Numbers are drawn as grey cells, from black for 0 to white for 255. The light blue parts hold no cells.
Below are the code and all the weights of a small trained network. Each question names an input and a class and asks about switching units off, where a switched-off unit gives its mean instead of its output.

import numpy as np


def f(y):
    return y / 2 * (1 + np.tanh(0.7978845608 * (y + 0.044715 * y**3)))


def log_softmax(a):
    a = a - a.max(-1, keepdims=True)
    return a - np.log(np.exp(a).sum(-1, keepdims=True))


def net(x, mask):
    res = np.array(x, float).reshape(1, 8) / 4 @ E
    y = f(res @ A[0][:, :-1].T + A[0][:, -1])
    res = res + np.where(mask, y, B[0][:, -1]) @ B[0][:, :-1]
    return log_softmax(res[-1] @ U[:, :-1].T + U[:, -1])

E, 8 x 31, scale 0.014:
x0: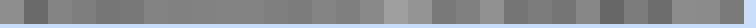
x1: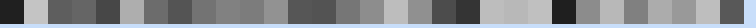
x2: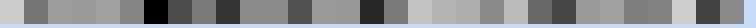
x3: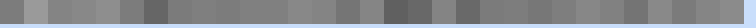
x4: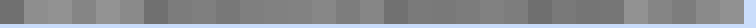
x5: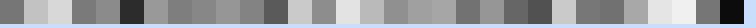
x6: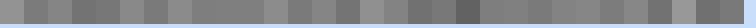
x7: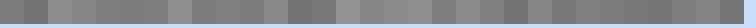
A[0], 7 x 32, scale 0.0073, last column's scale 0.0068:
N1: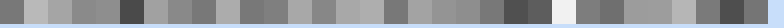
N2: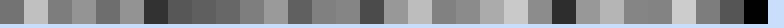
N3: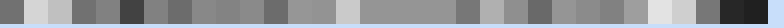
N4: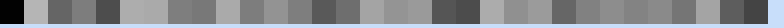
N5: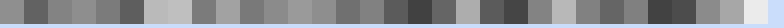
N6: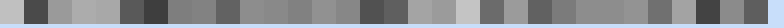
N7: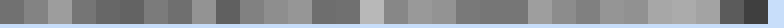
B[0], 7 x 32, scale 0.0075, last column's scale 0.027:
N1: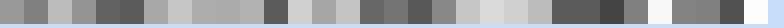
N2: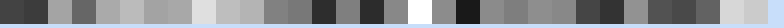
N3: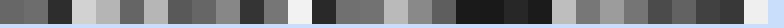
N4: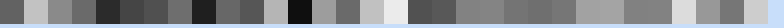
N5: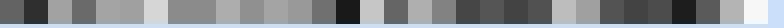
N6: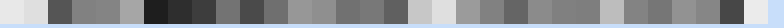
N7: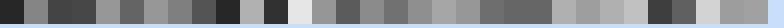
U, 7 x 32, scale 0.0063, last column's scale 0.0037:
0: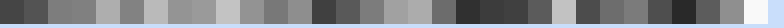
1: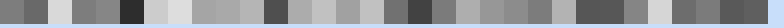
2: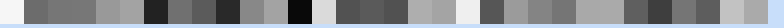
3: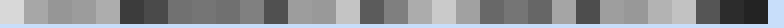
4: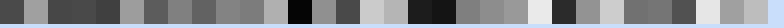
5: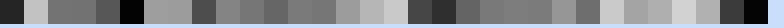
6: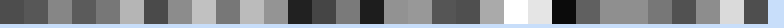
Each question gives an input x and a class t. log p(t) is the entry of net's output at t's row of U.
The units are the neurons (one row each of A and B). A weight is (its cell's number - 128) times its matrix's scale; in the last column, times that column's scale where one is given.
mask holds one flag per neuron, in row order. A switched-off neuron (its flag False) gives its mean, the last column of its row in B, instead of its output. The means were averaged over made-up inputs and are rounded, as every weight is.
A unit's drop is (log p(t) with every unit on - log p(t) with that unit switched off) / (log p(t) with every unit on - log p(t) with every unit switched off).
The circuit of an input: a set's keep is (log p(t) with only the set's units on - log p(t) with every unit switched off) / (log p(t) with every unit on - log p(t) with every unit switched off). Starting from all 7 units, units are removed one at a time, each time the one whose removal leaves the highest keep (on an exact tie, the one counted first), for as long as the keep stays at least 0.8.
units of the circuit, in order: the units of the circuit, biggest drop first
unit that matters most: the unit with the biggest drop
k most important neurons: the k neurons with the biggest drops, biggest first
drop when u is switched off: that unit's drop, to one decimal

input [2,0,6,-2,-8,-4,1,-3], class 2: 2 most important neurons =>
(N6 N1)
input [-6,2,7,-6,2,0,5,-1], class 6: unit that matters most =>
N2
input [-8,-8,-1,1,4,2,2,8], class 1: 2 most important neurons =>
(N1 N3)
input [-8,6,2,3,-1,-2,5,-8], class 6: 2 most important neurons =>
(N2 N3)
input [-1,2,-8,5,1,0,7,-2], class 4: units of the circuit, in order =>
(N4 N3)
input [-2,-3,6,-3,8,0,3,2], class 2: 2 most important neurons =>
(N1 N3)
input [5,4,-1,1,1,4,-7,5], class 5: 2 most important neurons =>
(N5 N4)
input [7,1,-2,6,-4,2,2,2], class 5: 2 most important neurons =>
(N5 N2)
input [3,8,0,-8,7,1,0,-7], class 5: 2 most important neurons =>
(N4 N5)
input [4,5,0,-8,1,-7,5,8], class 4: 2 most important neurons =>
(N4 N1)
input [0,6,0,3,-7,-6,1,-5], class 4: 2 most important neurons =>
(N4 N1)
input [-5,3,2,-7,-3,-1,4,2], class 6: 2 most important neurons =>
(N3 N5)
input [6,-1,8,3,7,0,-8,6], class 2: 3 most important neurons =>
(N6 N1 N3)
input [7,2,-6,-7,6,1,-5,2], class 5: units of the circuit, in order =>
(N4)
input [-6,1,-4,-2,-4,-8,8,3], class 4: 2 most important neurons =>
(N3 N2)
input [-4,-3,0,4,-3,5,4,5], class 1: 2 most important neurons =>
(N1 N6)
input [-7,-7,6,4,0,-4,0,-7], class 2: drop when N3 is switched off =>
0.0
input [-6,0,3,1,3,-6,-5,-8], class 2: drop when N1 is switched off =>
0.4
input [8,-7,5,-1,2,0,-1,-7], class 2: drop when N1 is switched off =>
0.2
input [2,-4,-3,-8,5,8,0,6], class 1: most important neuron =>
(N1)
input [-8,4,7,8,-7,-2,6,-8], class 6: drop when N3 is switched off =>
0.1
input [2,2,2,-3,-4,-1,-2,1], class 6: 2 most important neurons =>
(N3 N5)
